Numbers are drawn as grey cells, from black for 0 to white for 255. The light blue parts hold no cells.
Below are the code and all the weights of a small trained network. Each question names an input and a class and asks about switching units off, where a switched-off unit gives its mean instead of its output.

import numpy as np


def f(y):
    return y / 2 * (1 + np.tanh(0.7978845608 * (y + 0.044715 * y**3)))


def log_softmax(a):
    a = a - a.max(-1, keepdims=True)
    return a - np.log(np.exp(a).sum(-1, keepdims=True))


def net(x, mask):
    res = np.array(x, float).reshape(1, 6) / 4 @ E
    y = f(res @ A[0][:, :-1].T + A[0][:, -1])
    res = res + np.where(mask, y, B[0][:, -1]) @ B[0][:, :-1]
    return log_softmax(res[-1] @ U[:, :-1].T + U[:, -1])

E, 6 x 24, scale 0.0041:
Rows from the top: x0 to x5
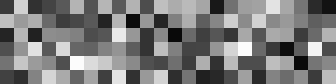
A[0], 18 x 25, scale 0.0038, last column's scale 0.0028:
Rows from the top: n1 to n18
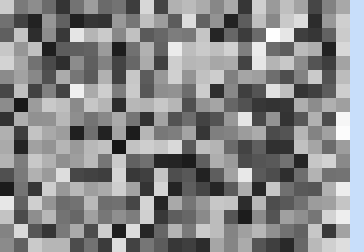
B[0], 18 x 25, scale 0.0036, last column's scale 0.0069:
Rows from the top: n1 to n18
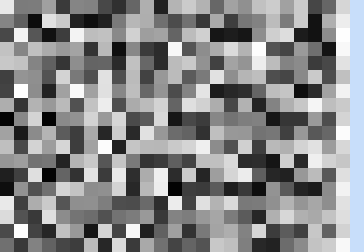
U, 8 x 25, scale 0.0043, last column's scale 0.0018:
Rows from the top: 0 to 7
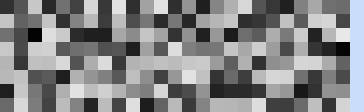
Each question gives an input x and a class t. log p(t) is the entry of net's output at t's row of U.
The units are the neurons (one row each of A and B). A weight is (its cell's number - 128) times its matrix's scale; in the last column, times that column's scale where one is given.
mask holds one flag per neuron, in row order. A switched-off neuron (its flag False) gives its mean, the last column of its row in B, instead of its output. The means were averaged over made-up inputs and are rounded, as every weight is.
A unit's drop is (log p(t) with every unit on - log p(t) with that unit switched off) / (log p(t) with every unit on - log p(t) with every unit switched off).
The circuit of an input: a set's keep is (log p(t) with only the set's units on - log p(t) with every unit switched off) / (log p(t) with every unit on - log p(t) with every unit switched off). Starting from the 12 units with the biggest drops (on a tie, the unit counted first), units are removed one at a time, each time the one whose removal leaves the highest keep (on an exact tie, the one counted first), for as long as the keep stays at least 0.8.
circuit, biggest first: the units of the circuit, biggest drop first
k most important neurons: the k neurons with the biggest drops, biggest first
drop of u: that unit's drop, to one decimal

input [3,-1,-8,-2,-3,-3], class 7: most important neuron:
n4
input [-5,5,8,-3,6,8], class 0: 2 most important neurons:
n18; n13
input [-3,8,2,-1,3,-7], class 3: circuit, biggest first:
n4; n1
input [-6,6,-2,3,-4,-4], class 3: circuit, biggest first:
n4; n10
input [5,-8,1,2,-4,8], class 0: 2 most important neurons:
n13; n3
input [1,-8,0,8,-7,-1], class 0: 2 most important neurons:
n13; n9
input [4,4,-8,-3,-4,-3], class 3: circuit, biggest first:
n1; n4
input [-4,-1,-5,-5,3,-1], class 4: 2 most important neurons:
n11; n8
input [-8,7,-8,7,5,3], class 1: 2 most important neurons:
n15; n12
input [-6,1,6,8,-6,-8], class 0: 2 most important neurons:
n13; n18
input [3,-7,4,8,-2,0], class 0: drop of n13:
0.2
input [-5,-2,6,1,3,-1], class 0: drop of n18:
0.3
